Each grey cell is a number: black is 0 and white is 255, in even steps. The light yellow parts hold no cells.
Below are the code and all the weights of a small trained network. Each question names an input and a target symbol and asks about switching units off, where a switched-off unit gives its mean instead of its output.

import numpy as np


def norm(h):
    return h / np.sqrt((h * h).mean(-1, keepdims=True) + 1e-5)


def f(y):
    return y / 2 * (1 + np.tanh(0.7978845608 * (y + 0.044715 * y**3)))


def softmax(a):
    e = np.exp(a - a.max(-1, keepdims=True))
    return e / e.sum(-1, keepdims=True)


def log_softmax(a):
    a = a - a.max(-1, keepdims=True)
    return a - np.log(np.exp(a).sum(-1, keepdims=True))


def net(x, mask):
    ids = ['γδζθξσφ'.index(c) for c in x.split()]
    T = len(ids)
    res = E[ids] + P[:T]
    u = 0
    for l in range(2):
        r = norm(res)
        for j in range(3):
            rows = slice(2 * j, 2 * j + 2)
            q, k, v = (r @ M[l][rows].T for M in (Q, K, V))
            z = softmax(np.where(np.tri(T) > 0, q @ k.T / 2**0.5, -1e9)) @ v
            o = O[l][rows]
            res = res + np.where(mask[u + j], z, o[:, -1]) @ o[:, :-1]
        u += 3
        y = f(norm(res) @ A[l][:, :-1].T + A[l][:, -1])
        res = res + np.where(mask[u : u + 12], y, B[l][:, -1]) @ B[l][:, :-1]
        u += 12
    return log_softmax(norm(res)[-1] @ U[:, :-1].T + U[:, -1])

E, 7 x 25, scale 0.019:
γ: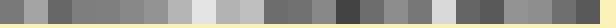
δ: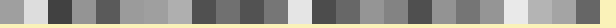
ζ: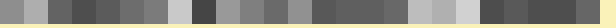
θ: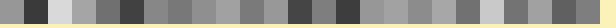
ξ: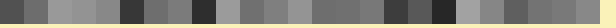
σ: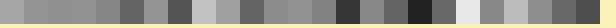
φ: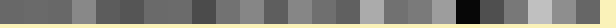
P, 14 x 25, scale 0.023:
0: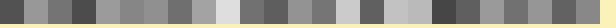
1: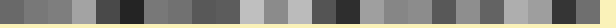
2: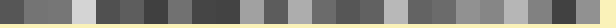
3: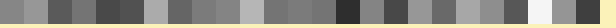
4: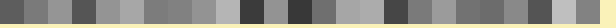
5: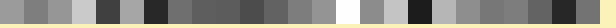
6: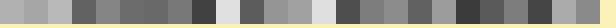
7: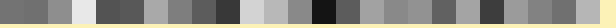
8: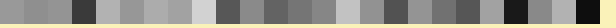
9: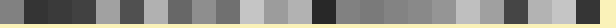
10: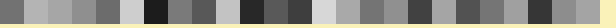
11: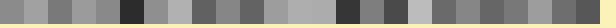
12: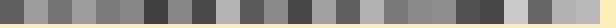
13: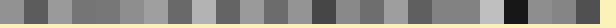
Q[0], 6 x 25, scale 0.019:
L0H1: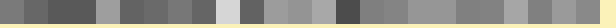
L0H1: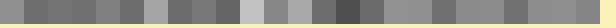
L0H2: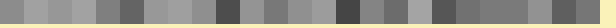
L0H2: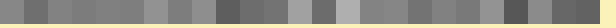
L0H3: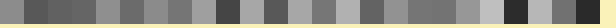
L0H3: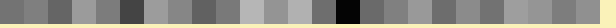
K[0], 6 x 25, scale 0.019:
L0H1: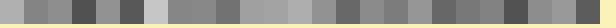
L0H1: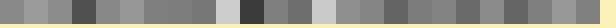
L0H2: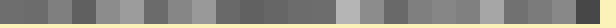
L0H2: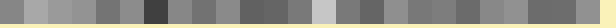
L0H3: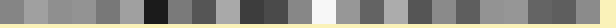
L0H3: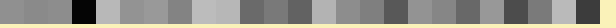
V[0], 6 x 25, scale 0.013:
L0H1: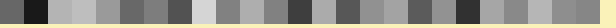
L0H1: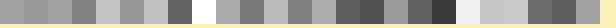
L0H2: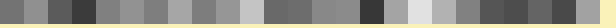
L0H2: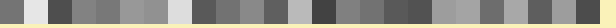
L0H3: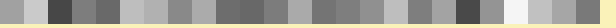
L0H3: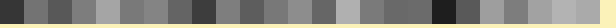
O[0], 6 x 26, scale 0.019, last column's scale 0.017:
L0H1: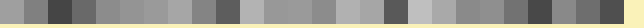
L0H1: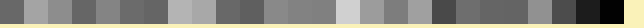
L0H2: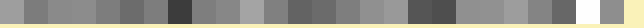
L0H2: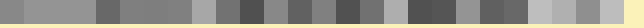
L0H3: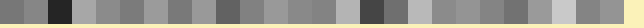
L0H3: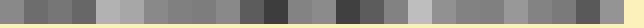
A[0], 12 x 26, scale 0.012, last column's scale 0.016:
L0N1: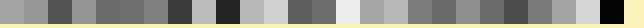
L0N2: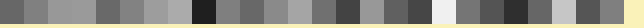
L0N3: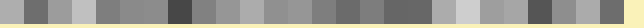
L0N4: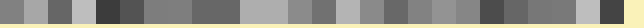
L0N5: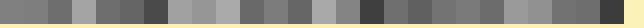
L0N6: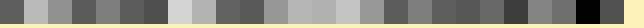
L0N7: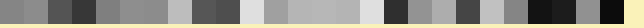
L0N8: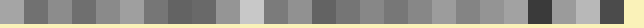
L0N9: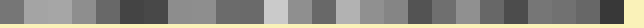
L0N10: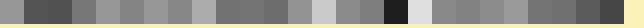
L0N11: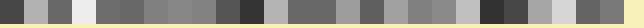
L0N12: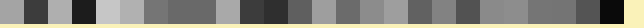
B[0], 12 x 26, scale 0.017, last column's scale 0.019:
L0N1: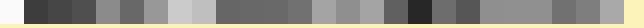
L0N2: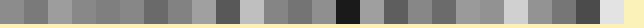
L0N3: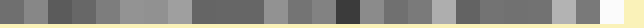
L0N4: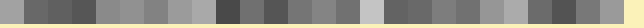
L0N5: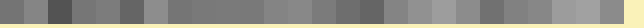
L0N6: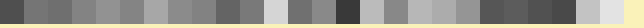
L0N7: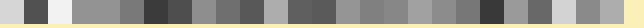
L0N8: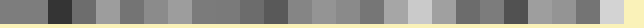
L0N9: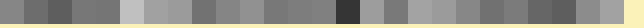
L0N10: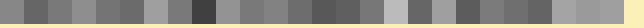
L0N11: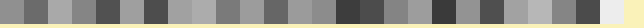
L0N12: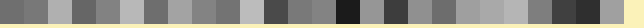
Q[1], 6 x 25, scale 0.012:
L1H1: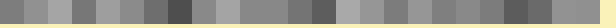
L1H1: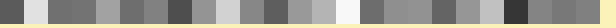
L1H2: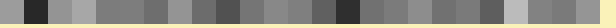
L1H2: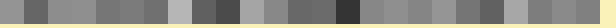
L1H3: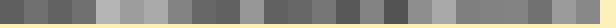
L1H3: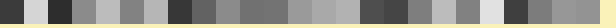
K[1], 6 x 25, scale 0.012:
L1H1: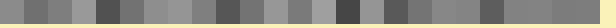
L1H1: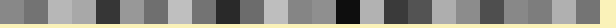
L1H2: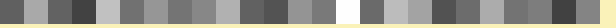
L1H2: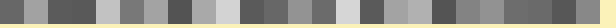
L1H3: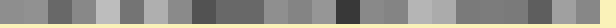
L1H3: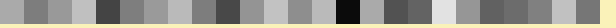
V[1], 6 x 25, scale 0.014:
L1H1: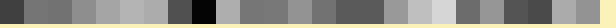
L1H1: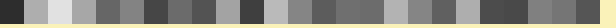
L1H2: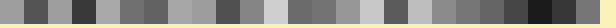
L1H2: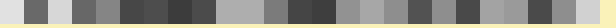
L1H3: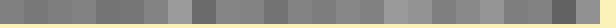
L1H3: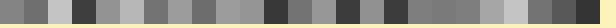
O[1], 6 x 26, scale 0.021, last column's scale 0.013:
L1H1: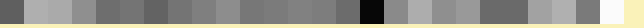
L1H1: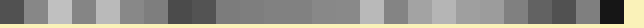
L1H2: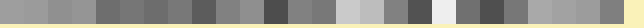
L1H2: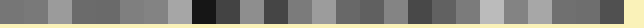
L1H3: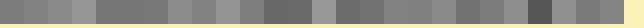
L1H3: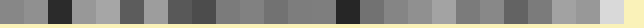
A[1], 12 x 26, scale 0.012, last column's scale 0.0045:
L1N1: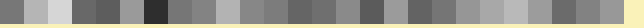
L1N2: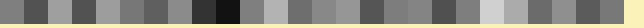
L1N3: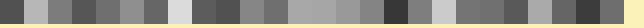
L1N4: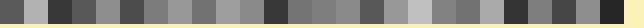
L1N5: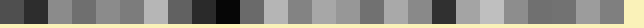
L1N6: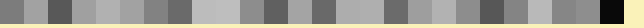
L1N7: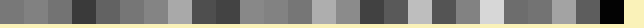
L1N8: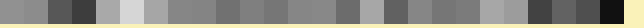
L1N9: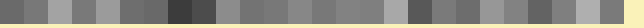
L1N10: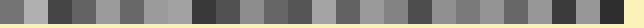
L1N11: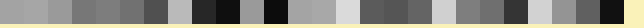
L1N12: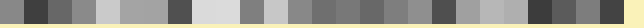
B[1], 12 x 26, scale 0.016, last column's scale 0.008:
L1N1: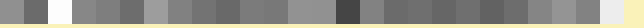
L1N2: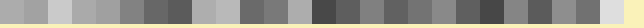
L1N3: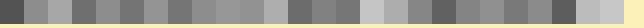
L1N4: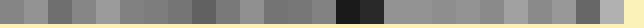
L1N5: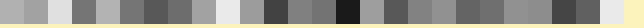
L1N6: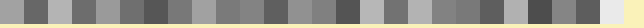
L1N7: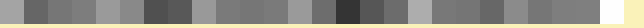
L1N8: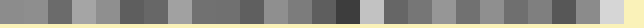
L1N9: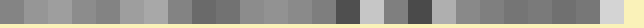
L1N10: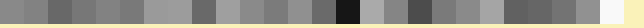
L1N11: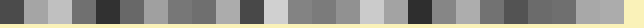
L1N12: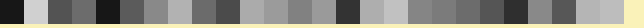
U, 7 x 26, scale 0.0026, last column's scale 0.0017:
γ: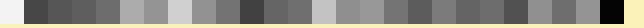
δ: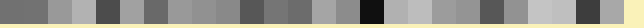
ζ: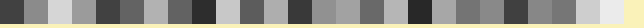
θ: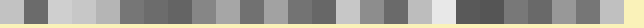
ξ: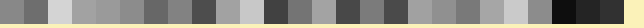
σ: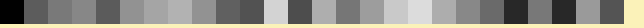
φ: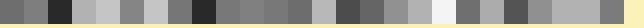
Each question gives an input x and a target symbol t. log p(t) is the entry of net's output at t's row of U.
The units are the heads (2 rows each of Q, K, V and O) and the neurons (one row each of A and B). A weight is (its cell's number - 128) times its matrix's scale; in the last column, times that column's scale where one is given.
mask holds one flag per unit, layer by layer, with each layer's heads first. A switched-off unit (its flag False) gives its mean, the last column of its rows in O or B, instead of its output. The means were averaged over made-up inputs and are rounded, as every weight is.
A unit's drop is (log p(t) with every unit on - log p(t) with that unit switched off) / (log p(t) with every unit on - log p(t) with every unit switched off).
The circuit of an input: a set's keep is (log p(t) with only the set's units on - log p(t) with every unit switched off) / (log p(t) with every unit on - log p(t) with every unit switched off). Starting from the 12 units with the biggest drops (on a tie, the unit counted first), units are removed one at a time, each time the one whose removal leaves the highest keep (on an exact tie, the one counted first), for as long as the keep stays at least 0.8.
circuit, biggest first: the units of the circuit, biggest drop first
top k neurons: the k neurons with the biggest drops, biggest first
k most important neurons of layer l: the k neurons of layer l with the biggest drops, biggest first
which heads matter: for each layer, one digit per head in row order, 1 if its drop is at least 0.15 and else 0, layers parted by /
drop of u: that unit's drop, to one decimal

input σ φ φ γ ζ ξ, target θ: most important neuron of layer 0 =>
L0N6
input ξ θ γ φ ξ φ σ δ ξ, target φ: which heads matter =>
101 / 000
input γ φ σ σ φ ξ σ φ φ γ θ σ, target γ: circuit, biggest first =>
L1H1, L0N1, L0H3
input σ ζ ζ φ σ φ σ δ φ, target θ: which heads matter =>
100 / 010
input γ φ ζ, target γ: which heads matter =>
010 / 000
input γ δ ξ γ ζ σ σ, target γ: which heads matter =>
010 / 000
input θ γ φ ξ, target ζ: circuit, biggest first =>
L1H2, L1N11, L0H2
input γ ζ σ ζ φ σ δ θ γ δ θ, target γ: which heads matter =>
010 / 100
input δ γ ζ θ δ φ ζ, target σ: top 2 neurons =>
L1N12, L0N6
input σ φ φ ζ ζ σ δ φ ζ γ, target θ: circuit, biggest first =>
L0H1, L1H2
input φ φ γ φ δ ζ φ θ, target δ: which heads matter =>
000 / 000
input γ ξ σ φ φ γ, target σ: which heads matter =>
110 / 000
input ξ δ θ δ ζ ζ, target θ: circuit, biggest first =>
L0N7, L0H1
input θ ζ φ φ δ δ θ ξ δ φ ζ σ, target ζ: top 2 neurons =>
L1N11, L0N7
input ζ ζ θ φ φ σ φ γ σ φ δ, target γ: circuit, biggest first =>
L0H3, L0N1
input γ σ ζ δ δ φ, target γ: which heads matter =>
010 / 100
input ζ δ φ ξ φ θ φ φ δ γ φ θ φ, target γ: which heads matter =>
011 / 000
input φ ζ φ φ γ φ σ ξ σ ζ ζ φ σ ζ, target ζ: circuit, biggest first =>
L0H1, L0H3
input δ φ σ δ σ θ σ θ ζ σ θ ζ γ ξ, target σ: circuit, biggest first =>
L1H2, L1N12
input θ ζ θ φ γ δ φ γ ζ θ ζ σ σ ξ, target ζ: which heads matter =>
000 / 000
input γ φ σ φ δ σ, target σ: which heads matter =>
100 / 000
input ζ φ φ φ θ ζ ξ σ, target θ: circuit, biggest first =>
L0N7, L0H1
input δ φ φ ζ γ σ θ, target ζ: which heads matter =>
110 / 000
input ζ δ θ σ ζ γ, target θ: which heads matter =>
100 / 000
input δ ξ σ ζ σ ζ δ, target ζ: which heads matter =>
110 / 000
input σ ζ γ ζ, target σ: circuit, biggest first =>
L0H1, L0N6
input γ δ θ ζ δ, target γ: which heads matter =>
110 / 100
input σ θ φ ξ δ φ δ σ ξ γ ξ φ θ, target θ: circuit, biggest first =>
L0H1, L1H2
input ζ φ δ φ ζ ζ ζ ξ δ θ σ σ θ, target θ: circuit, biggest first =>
L0N7, L0H1
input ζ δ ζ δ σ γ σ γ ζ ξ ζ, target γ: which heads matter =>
011 / 000
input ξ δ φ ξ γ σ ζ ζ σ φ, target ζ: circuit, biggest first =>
L0H1, L0H2
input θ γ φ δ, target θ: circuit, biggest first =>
L0N7, L0H2
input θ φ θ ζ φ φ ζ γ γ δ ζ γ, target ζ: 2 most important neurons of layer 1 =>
L1N11, L1N3
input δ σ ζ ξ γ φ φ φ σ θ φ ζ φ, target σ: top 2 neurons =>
L1N12, L0N6
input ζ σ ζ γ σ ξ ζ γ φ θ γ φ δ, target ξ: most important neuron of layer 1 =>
L1N5
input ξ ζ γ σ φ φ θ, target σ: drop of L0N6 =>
0.6
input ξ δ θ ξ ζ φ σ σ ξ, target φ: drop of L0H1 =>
0.3
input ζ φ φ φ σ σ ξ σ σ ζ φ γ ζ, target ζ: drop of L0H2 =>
0.3
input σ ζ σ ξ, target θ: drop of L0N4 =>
0.0
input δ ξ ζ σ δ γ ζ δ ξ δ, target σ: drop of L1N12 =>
0.4
